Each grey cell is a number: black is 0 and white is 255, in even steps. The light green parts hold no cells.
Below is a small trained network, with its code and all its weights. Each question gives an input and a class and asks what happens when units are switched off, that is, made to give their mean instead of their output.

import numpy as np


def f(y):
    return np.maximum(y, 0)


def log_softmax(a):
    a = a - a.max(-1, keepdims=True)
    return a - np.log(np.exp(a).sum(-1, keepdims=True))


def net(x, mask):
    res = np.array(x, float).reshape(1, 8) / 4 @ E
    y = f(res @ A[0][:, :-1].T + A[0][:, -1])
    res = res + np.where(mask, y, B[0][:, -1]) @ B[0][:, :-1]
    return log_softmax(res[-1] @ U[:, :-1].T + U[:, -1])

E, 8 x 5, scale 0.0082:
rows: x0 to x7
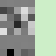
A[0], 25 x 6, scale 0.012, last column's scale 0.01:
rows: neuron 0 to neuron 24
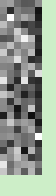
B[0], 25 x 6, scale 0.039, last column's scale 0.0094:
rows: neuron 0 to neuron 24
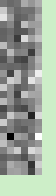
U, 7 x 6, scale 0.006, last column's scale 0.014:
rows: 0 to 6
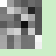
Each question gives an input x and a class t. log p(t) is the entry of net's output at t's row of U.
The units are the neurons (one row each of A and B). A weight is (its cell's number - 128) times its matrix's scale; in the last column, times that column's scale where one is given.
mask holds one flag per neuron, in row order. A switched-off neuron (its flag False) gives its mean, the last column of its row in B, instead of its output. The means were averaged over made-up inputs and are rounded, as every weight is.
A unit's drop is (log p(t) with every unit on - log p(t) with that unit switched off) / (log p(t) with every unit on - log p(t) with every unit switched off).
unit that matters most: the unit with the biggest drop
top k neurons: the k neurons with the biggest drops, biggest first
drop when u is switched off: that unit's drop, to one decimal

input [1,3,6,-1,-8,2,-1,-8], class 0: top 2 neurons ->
neuron 2; neuron 23
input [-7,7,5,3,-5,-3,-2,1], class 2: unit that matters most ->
neuron 5
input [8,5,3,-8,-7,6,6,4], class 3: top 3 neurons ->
neuron 8; neuron 4; neuron 22
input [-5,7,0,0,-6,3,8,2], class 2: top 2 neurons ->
neuron 5; neuron 23
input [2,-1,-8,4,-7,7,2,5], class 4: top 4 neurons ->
neuron 21; neuron 23; neuron 24; neuron 7
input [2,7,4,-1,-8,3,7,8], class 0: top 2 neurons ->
neuron 12; neuron 20
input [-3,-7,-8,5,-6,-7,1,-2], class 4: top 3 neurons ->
neuron 21; neuron 5; neuron 23
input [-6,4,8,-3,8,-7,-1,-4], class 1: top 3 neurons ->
neuron 23; neuron 7; neuron 21
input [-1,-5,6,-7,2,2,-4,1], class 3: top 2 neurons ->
neuron 8; neuron 22
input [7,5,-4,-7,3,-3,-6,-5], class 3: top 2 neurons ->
neuron 8; neuron 4
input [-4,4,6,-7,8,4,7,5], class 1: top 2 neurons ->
neuron 23; neuron 7
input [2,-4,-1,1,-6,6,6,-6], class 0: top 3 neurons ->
neuron 2; neuron 23; neuron 24
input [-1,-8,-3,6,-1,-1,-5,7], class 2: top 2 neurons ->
neuron 13; neuron 3
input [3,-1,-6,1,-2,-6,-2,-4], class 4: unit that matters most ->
neuron 21
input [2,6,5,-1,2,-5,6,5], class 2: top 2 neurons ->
neuron 5; neuron 19
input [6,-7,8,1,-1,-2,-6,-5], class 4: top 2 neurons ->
neuron 11; neuron 5
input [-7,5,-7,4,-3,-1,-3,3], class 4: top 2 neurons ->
neuron 21; neuron 19
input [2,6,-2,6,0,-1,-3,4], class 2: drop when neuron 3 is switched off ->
-0.1
